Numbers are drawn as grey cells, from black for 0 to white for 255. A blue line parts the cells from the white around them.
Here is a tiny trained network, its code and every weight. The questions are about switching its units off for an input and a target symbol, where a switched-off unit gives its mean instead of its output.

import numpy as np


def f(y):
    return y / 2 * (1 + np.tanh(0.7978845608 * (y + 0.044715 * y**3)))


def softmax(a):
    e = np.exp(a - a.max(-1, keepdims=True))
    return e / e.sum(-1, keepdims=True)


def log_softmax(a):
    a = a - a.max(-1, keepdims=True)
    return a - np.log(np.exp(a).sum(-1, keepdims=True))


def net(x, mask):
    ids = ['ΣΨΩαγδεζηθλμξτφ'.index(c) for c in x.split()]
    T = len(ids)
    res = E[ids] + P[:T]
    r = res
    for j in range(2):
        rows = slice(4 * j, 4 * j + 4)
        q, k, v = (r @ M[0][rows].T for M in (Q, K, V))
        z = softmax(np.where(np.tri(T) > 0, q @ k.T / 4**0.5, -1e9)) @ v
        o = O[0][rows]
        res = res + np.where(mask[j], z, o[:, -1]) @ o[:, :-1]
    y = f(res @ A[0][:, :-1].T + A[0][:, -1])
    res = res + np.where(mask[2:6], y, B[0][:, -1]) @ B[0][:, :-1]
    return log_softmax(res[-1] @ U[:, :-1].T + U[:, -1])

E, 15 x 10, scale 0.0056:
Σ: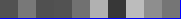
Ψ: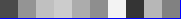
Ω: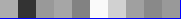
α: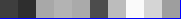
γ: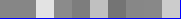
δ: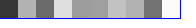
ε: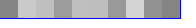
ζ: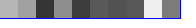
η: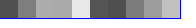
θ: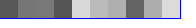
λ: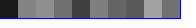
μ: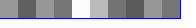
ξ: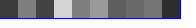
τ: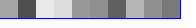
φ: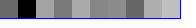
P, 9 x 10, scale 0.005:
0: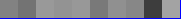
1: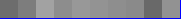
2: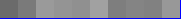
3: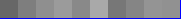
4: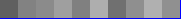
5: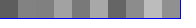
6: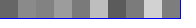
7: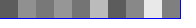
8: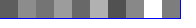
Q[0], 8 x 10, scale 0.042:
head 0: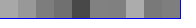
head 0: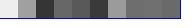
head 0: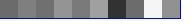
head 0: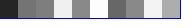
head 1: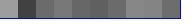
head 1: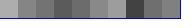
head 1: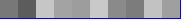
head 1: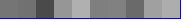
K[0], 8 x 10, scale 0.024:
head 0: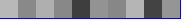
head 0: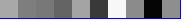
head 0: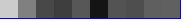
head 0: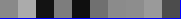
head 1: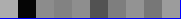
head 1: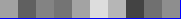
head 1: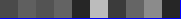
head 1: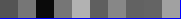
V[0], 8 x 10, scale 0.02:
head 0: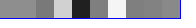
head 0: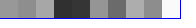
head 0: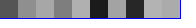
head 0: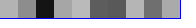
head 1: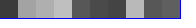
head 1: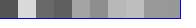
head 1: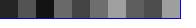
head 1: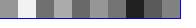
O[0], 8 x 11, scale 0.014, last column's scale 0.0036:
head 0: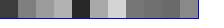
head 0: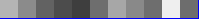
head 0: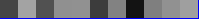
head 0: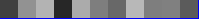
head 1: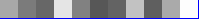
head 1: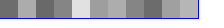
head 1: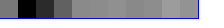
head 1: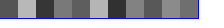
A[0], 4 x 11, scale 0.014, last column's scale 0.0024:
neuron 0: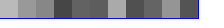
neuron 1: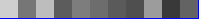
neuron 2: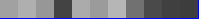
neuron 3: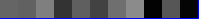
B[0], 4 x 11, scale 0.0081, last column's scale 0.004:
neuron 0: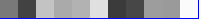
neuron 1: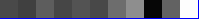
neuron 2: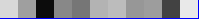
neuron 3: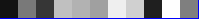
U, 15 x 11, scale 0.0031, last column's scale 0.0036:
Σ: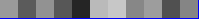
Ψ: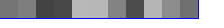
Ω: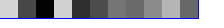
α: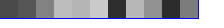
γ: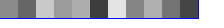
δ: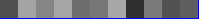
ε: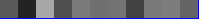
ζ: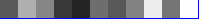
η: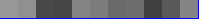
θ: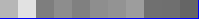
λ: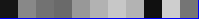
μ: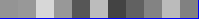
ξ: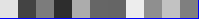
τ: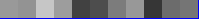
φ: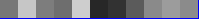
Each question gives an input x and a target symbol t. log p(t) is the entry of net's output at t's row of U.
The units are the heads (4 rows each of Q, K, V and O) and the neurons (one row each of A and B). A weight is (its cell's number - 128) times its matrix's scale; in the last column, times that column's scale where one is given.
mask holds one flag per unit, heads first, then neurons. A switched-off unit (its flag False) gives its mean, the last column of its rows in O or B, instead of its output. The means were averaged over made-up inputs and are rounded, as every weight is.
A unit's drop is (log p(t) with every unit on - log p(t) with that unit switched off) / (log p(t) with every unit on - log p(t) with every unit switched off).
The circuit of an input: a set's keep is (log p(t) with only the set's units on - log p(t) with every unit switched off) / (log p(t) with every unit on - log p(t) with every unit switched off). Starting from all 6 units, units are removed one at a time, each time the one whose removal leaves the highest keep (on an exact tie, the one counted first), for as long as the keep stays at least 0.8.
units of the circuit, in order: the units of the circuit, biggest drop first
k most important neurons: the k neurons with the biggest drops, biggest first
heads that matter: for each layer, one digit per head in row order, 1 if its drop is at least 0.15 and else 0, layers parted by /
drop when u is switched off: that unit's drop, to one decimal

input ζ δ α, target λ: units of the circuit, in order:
[head 0; neuron 3; head 1]
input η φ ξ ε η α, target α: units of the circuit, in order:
[head 0]
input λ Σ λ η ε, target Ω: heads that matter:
11
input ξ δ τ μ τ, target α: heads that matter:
10
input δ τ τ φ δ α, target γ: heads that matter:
01
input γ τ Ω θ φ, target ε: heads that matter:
11
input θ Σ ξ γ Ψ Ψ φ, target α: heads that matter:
10
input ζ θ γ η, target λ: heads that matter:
11
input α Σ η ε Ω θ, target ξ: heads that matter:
10
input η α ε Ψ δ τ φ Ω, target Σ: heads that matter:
11
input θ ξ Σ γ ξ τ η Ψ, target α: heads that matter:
10
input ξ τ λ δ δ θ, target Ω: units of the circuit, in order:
[head 0; head 1]
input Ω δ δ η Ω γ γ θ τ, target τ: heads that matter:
01
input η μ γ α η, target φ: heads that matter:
10
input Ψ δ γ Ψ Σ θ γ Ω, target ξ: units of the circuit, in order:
[head 0]
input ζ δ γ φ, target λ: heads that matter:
11
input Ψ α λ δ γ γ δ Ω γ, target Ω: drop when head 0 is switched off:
0.6
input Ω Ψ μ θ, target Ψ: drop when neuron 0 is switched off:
0.2
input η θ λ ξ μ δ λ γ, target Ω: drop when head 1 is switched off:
0.2
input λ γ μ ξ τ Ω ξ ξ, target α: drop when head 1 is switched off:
0.1
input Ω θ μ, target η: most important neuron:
[neuron 1]
